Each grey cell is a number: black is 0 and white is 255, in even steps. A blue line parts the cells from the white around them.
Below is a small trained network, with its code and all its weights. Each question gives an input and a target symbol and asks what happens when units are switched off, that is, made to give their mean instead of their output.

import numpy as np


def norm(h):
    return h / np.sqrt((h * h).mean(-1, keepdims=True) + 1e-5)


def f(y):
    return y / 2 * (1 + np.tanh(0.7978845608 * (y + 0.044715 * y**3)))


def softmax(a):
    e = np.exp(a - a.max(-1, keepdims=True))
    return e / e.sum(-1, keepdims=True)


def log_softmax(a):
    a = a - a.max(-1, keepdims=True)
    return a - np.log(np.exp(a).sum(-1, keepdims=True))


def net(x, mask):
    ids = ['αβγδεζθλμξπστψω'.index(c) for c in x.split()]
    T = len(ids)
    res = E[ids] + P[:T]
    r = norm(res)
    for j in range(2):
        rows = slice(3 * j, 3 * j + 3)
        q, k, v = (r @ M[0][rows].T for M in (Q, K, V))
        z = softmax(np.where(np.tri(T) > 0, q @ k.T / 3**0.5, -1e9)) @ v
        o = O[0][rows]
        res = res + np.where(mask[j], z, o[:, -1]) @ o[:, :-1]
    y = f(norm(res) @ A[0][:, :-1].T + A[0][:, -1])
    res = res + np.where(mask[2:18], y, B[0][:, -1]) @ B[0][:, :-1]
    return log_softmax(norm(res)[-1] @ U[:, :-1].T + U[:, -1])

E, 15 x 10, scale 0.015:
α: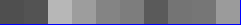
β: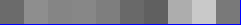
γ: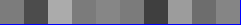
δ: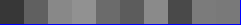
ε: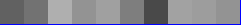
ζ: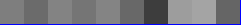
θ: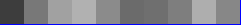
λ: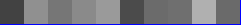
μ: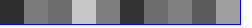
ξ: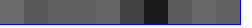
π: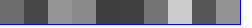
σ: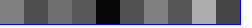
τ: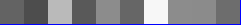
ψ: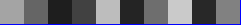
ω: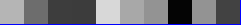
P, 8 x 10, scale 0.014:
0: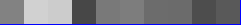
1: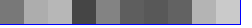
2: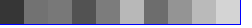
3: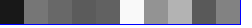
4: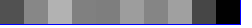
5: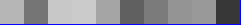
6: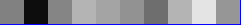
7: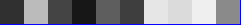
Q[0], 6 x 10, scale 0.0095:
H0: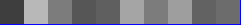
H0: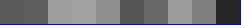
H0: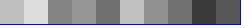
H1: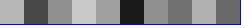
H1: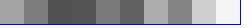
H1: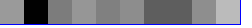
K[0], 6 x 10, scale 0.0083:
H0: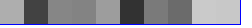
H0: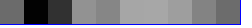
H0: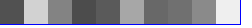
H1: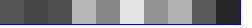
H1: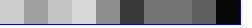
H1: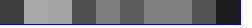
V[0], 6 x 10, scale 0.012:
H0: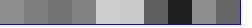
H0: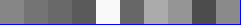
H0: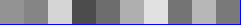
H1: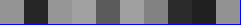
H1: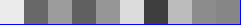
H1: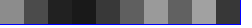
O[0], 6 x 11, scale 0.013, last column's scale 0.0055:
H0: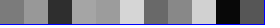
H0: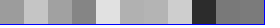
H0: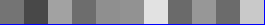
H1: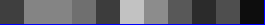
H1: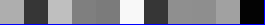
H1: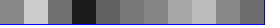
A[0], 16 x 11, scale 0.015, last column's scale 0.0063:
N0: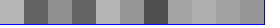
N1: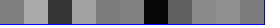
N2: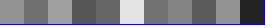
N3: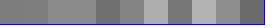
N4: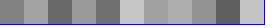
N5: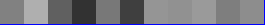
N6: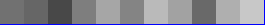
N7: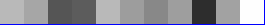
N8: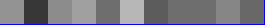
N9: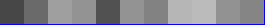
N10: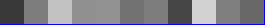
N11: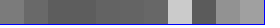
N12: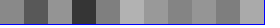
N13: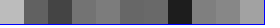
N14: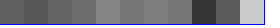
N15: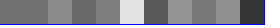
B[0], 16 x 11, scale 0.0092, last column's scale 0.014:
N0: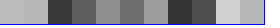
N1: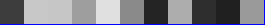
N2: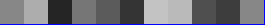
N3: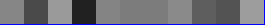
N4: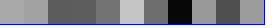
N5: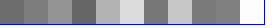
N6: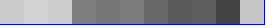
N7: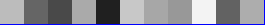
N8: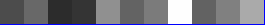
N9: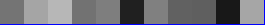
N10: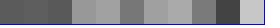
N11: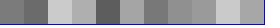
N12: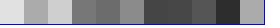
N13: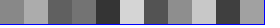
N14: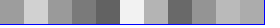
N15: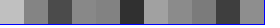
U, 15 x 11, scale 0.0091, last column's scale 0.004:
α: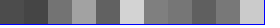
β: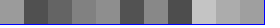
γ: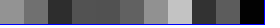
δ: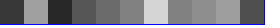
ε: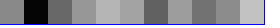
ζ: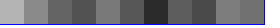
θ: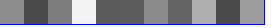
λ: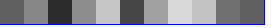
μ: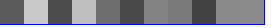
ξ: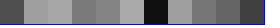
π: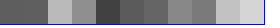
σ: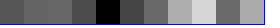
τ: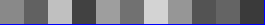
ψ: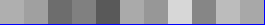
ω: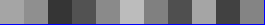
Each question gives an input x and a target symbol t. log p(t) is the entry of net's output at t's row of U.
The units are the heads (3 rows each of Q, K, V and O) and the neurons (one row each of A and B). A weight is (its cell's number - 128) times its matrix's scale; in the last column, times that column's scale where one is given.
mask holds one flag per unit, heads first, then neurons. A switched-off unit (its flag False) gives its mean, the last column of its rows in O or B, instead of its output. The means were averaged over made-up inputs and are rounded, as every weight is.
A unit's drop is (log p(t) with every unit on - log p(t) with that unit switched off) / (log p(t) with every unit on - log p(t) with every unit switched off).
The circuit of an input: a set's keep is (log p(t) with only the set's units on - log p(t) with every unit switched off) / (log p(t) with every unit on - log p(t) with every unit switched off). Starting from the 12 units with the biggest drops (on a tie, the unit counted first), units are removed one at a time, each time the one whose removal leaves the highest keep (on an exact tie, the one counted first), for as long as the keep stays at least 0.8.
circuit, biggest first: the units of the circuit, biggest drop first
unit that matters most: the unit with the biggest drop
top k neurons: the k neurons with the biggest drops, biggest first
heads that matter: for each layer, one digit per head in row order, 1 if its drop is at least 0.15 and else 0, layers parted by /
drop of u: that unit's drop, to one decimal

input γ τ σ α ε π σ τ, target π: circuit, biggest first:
H0, H1
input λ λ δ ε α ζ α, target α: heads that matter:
01
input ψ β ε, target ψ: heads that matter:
10
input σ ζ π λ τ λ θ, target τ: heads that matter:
10
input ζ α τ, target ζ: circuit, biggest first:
H1, N0, N12
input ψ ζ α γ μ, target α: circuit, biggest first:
H1
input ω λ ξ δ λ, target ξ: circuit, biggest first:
H0, N1
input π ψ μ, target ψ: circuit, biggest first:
H0, N7
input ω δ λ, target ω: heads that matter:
10
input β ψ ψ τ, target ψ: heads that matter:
10
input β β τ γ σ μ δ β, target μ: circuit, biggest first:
H1, H0
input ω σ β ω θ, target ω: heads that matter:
10
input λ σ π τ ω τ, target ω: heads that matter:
11
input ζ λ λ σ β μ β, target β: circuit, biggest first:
H1, N0
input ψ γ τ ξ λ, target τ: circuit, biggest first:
H0
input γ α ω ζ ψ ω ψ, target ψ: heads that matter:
00
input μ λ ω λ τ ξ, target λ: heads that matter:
01
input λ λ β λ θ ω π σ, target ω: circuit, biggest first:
H0, N4
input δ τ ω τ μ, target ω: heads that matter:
10
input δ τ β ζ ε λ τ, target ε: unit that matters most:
H1
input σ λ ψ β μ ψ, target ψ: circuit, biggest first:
N7, H0, N11
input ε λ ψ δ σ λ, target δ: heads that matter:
01
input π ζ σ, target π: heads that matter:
10
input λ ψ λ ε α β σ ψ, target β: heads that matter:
01
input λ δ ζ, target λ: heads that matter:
01
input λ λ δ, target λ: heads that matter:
01
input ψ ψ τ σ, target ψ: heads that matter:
10
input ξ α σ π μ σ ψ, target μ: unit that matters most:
H1
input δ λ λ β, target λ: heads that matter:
01
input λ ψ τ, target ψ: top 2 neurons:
N7, N6
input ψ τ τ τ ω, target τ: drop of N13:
0.1
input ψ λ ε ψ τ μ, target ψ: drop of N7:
0.2
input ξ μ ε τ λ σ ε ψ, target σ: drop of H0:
0.6
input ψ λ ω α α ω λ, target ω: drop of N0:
-0.1
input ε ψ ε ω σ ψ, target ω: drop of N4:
0.1
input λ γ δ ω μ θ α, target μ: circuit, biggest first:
H1
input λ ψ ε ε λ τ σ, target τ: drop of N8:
0.1
